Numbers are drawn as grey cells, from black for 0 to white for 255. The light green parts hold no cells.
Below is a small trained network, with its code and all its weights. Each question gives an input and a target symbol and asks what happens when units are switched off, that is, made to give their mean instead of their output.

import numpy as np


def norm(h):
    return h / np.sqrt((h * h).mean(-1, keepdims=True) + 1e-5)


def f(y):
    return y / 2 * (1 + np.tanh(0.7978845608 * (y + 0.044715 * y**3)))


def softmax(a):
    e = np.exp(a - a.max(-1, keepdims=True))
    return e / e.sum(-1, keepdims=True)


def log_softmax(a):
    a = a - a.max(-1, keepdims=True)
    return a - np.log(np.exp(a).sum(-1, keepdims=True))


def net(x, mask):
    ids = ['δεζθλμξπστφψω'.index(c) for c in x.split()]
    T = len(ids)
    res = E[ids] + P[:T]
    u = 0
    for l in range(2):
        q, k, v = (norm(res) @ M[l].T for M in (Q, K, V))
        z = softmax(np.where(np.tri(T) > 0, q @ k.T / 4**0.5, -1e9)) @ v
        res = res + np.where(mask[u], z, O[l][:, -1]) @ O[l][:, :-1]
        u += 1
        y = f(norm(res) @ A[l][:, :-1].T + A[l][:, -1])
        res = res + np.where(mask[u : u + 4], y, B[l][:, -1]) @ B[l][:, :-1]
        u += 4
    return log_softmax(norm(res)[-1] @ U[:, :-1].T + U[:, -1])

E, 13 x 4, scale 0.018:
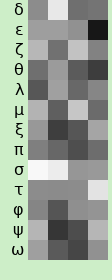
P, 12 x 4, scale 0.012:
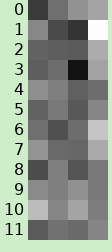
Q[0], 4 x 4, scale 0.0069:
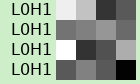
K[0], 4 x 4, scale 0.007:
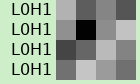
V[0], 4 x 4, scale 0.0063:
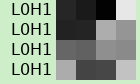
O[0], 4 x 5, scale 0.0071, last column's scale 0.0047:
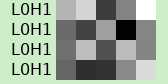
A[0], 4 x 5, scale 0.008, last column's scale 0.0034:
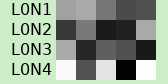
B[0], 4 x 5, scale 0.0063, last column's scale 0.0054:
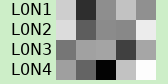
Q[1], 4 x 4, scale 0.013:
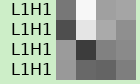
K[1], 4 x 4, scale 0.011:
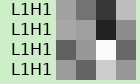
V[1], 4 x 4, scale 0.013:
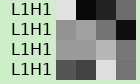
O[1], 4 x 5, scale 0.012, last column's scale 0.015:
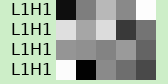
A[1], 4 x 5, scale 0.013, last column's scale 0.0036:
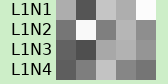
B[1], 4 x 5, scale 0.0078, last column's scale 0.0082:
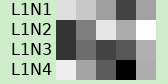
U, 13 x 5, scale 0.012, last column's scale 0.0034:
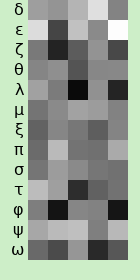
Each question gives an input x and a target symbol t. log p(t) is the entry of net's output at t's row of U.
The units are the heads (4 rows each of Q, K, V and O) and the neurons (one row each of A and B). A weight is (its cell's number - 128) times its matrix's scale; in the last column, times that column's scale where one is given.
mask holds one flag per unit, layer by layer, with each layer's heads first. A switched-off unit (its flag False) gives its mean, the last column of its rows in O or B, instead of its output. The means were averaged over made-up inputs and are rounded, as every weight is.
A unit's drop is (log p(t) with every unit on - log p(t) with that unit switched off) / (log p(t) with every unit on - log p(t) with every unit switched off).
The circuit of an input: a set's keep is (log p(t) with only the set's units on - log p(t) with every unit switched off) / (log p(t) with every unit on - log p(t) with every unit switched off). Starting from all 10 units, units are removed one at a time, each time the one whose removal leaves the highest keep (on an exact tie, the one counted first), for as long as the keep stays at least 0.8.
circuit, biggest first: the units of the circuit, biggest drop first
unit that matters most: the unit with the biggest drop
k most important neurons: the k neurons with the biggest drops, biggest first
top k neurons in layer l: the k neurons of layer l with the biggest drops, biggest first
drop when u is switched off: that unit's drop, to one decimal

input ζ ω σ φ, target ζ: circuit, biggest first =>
[L1H1, L0H1, L0N4]
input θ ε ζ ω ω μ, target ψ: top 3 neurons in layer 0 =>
[L0N4, L0N2, L0N3]
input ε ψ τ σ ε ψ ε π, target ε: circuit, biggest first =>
[L0H1, L1H1]
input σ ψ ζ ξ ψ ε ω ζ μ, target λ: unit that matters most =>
L0N4
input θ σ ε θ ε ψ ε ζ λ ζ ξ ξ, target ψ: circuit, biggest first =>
[L0N4, L1H1, L0H1, L0N2]
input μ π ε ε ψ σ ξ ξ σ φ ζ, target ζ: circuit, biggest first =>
[L0N4, L0H1, L1H1]
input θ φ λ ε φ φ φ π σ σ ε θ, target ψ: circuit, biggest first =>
[L0H1, L1H1, L0N2]
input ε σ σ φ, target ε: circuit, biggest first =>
[L0H1, L1H1]
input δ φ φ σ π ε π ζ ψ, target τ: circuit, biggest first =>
[L1H1, L0H1]
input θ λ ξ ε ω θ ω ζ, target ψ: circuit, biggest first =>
[L1H1, L0H1, L0N4, L0N2]
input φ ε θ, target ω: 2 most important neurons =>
[L0N4, L0N2]
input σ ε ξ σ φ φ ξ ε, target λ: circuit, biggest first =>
[L0H1, L1H1, L0N4]
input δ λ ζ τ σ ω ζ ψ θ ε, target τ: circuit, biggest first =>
[L0N4, L1H1, L0H1]
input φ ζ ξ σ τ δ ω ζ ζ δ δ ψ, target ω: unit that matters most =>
L0H1
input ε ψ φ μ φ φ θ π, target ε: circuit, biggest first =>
[L1H1, L0H1]
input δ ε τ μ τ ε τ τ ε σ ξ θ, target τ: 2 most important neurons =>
[L0N2, L0N4]
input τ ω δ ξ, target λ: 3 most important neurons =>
[L0N4, L0N2, L1N2]
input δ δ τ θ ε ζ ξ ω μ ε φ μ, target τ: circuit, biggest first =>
[L1H1, L0N4, L0H1]
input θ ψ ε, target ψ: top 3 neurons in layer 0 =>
[L0N2, L0N4, L0N3]
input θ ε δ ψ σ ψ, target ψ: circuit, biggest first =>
[L1H1, L0N4, L0H1, L0N2]
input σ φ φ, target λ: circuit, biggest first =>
[L1H1, L0H1]
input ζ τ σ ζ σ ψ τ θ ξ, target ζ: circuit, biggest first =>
[L1H1, L0H1, L0N4]
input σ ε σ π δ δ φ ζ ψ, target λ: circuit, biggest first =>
[L1H1, L0H1, L0N4]
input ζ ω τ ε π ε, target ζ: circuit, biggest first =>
[L1H1, L0N4, L0H1]
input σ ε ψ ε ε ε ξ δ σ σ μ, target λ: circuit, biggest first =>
[L0N4, L0H1, L1H1]
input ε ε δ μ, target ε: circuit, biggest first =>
[L1H1, L0H1]
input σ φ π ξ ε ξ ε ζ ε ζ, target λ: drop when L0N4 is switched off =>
1.0
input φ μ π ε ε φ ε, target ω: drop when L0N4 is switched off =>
0.6
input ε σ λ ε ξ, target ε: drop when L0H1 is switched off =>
1.0
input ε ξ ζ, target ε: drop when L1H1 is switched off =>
1.2
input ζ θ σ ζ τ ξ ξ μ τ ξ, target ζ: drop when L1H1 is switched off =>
1.1
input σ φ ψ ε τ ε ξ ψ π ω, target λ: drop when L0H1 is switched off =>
1.0
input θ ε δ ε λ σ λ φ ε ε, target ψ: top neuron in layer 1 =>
[L1N3]
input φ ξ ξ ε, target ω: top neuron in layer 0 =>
[L0N4]
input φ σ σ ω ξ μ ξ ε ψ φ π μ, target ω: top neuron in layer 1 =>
[L1N4]
